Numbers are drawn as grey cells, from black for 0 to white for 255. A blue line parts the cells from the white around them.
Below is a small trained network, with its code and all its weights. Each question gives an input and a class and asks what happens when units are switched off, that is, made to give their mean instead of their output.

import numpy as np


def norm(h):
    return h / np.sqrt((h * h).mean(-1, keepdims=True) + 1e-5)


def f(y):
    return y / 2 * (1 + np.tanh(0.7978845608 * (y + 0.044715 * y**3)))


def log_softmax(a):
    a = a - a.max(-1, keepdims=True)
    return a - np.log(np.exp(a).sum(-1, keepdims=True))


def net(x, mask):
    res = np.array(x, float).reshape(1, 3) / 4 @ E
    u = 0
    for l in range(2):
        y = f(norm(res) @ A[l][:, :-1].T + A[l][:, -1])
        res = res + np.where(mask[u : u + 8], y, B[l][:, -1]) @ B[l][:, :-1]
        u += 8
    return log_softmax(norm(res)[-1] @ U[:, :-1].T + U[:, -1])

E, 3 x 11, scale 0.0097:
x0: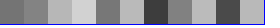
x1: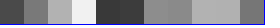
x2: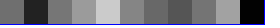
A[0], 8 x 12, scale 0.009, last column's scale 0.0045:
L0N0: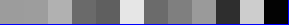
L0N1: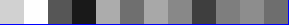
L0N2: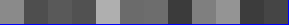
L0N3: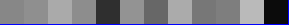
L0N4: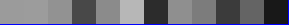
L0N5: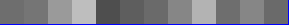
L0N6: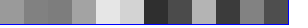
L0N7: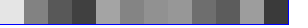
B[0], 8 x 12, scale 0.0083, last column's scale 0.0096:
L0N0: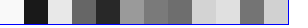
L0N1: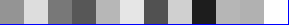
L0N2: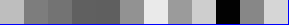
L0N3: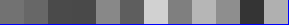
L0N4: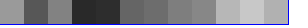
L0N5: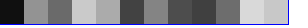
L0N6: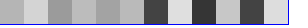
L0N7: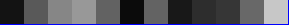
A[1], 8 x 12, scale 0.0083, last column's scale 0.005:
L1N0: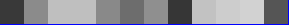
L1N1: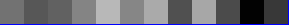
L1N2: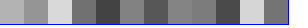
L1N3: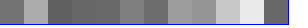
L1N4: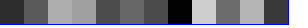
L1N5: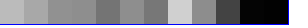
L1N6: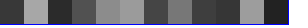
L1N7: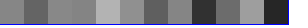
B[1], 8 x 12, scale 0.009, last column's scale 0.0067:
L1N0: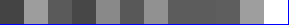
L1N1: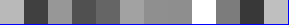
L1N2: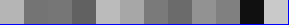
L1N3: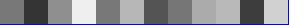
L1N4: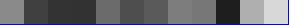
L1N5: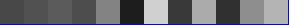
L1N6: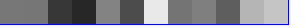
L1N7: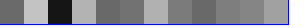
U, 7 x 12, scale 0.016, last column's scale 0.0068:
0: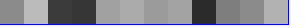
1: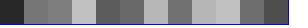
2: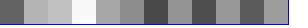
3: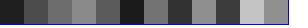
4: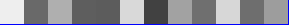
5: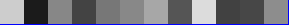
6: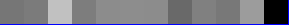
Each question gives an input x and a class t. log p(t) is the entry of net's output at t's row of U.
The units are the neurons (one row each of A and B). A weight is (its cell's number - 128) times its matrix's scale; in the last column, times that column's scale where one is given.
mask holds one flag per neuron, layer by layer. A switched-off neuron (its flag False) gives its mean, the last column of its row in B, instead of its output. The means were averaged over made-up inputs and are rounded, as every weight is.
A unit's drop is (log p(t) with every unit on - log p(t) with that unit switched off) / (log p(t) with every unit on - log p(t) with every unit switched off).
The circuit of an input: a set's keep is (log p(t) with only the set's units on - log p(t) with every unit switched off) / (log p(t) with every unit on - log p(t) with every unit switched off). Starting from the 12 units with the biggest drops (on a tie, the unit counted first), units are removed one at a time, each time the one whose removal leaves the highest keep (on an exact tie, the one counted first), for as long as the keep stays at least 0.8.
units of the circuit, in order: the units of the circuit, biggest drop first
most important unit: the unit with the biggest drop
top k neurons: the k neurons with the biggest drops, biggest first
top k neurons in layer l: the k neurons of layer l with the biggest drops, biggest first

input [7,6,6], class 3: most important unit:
L0N1
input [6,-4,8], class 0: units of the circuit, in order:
L0N6; L1N5; L0N2
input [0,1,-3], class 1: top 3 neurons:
L0N7; L0N3; L0N6
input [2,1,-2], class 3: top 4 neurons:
L0N5; L0N1; L0N2; L1N0
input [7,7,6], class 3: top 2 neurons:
L0N1; L1N4
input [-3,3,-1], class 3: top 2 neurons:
L0N6; L0N1
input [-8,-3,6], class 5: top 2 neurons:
L0N2; L1N1
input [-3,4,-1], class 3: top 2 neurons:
L0N1; L0N6
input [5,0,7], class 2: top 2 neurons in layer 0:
L0N6; L0N3
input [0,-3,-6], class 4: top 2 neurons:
L0N0; L0N1
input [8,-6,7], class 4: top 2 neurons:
L0N6; L0N4
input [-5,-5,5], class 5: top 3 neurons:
L0N2; L0N5; L1N1
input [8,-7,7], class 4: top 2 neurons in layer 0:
L0N6; L0N4
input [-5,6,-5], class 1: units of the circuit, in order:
L1N3
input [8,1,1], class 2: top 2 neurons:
L0N6; L0N5
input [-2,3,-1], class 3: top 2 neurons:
L0N1; L0N6
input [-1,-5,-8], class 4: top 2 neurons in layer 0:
L0N0; L0N1
